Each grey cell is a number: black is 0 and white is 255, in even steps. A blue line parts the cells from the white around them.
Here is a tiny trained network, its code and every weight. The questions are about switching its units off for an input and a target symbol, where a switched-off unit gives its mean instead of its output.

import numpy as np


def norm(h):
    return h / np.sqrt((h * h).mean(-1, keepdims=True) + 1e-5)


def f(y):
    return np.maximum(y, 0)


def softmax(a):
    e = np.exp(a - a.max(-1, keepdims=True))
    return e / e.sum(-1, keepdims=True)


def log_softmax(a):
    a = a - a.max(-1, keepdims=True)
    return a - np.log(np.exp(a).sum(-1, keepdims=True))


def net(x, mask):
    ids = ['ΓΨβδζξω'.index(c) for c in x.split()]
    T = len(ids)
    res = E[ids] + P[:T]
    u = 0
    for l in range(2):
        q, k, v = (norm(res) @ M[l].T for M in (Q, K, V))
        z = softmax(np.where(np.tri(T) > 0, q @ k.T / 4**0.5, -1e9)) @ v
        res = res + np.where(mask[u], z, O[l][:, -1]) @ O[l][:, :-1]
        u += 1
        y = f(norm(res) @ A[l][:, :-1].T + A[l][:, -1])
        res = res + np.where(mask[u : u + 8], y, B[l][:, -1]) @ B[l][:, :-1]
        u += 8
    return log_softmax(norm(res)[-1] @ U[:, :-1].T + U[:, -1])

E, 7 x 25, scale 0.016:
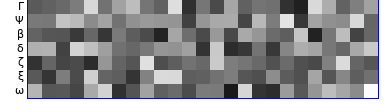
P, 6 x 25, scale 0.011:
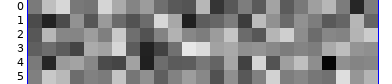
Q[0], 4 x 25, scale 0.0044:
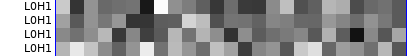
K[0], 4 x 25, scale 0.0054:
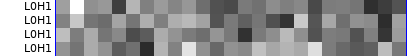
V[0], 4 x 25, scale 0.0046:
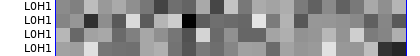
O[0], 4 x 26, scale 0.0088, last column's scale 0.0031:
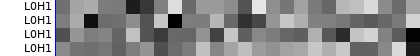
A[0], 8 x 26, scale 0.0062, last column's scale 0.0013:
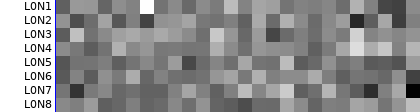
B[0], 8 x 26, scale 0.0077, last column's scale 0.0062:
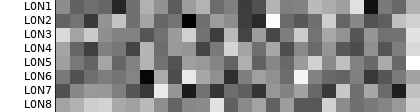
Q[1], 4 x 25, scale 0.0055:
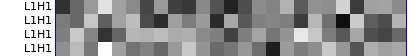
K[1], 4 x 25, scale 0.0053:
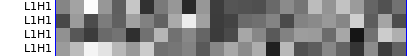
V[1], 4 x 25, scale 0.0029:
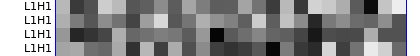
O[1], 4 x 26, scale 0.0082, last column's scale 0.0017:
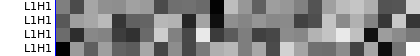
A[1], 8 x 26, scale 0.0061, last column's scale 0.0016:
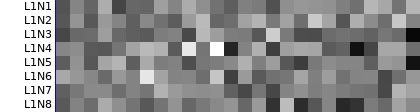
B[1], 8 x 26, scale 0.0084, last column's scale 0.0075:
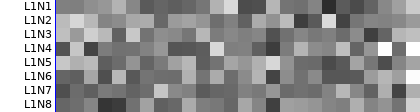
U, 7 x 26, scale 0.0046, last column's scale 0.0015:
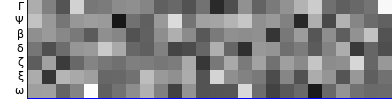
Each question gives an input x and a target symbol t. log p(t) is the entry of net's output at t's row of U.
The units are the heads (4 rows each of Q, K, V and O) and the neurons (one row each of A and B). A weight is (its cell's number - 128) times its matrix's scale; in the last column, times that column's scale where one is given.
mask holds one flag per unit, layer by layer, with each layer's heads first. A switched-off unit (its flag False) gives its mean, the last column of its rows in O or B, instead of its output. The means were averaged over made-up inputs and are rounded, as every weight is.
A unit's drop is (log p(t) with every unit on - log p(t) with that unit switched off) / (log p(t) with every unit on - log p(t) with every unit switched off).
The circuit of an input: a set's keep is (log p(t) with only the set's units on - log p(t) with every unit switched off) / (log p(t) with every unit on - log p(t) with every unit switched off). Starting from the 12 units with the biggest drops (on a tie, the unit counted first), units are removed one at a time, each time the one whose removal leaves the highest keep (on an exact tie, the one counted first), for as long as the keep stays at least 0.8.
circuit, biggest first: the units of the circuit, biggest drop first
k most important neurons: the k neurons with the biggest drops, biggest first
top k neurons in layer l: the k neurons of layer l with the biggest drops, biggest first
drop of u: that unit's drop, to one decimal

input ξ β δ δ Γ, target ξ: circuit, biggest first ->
L0H1
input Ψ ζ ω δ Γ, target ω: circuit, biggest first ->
L1H1, L0H1
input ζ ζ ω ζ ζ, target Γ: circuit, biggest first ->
L0H1, L0N7, L1H1
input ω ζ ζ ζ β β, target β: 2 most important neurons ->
L0N1, L1N2
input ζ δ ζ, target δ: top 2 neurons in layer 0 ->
L0N5, L0N4
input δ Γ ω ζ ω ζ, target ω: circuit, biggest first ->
L0H1, L1N4
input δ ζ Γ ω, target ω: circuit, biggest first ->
L0N4, L0H1
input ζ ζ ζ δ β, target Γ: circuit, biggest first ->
L0H1, L0N7, L1H1
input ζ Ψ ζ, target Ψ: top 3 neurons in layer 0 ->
L0N2, L0N4, L0N5
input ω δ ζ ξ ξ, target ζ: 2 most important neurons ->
L1N4, L1N8
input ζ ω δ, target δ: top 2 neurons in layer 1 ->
L1N8, L1N4
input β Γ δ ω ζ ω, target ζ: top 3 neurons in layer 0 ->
L0N2, L0N4, L0N3
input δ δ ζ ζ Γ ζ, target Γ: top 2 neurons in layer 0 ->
L0N8, L0N5
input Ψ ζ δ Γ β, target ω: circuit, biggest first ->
L1H1
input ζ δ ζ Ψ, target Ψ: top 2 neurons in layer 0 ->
L0N6, L0N2
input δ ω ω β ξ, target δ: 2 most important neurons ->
L1N8, L0N4
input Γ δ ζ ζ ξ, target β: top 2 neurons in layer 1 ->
L1N8, L1N3
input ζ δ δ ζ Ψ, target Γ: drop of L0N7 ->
0.1
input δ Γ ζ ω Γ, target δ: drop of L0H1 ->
0.3
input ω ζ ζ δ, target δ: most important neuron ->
L0N3
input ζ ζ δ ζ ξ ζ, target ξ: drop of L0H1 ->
1.0
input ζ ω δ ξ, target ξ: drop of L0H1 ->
0.5
